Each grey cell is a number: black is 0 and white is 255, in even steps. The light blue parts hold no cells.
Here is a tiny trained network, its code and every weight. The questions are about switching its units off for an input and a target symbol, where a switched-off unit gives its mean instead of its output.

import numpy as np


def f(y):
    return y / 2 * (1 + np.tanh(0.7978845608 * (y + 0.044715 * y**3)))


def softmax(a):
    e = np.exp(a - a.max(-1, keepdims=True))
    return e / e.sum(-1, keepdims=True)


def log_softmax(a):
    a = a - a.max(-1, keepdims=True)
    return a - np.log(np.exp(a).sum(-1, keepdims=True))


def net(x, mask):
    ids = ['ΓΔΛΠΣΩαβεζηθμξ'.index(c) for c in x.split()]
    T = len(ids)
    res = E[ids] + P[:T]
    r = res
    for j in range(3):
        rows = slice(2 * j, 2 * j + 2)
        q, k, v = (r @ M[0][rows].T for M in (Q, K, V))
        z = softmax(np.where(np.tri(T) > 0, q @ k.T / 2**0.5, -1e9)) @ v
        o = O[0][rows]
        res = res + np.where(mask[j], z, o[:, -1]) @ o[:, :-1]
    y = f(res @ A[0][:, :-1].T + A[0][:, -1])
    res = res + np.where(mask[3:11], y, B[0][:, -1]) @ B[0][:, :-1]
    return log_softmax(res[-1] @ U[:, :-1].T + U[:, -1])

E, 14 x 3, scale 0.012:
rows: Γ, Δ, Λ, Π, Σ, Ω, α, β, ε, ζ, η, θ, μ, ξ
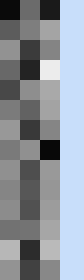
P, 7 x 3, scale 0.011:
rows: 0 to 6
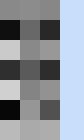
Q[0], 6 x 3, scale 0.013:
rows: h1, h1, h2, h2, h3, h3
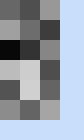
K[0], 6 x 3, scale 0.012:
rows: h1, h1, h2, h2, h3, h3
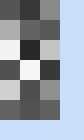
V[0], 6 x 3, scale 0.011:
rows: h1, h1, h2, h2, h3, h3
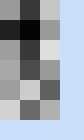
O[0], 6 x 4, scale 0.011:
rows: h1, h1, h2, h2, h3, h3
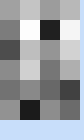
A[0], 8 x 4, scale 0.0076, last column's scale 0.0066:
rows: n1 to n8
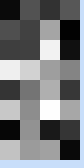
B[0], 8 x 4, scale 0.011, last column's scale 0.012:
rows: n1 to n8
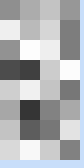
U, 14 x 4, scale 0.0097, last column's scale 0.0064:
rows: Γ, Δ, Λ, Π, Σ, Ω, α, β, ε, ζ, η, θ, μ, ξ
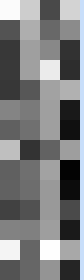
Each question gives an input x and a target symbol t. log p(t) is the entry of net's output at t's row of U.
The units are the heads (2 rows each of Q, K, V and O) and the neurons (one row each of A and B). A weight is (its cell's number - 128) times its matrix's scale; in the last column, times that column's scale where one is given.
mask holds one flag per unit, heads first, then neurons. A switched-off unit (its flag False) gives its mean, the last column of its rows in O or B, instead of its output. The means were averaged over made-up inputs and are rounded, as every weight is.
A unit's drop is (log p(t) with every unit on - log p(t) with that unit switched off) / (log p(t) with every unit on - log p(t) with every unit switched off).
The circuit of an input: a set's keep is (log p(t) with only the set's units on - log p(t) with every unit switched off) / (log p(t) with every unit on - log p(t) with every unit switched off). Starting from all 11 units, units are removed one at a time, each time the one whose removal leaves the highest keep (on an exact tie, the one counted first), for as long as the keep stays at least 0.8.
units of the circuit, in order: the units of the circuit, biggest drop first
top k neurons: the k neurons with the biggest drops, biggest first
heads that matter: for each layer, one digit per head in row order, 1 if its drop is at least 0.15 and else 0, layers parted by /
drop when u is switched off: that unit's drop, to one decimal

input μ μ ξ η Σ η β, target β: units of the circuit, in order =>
h2; h1
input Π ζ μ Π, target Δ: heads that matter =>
010
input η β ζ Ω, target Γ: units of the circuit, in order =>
n4
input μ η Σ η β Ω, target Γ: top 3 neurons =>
n4; n7; n5
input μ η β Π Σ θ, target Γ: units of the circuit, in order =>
n4; n7
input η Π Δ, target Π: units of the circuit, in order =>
n7; n4
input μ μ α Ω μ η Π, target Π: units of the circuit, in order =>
h2; n7
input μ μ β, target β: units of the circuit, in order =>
h1; h2
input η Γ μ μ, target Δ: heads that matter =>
011
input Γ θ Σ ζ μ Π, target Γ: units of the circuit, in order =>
h1; n4
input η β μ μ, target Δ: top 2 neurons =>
n6; n8
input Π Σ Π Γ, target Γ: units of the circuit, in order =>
n7; n4
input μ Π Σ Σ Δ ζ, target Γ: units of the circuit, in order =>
n4; n7
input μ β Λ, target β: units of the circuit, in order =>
h2
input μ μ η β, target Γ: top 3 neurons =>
n4; n7; n1
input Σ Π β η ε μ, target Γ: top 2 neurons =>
n7; n4
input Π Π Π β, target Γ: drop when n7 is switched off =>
0.5
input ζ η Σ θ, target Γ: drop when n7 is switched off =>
0.2
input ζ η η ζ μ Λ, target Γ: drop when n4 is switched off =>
0.8
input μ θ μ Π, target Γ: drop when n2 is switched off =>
0.0
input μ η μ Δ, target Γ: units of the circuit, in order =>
n4
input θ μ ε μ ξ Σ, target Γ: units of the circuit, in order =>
n4; n7
